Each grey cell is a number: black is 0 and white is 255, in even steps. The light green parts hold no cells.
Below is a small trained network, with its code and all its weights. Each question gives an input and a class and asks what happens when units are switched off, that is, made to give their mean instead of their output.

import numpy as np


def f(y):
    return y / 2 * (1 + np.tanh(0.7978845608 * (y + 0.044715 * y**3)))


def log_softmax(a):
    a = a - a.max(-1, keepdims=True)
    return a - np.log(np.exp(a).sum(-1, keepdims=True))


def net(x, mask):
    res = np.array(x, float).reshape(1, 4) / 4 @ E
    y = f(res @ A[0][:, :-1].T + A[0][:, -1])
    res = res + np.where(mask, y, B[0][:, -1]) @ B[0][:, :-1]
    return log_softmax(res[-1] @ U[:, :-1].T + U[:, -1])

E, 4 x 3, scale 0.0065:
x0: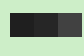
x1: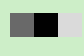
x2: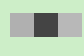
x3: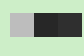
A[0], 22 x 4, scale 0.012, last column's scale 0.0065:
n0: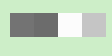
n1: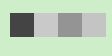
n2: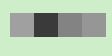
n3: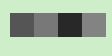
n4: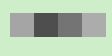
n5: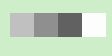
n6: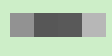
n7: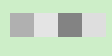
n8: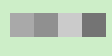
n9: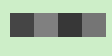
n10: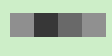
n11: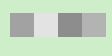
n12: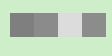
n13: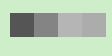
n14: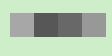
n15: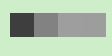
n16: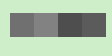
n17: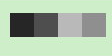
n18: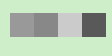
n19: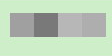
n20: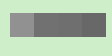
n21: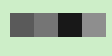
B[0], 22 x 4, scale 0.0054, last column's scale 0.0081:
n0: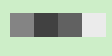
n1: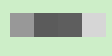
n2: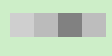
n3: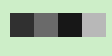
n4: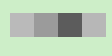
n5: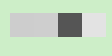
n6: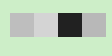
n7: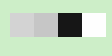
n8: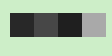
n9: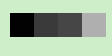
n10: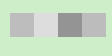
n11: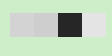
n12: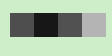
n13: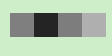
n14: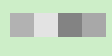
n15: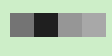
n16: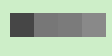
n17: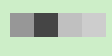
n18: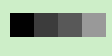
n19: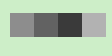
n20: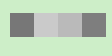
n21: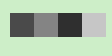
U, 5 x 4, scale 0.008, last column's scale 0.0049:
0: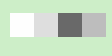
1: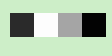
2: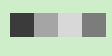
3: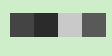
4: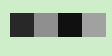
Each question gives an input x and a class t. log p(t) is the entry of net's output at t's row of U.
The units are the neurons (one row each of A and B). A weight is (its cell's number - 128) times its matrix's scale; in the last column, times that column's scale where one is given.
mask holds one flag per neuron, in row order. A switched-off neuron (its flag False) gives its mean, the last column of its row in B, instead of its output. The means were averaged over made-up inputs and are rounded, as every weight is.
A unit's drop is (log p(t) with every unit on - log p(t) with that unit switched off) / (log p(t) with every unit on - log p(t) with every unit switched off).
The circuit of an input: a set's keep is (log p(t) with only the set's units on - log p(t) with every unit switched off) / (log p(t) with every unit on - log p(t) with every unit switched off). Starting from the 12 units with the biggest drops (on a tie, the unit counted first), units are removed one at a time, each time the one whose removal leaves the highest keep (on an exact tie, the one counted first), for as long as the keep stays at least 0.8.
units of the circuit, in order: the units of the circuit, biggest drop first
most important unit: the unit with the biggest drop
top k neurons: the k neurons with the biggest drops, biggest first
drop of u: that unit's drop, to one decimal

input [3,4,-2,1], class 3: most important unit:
n7
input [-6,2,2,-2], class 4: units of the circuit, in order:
[n8 n18]
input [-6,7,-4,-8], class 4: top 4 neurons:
[n8 n11 n7 n19]
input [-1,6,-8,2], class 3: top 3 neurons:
[n7 n11 n5]
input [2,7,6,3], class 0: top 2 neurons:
[n2 n10]
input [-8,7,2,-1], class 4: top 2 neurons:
[n8 n19]
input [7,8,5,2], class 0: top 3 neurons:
[n10 n2 n6]
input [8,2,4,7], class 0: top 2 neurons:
[n10 n2]
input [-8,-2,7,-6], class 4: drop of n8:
0.4
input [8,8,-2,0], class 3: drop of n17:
0.3
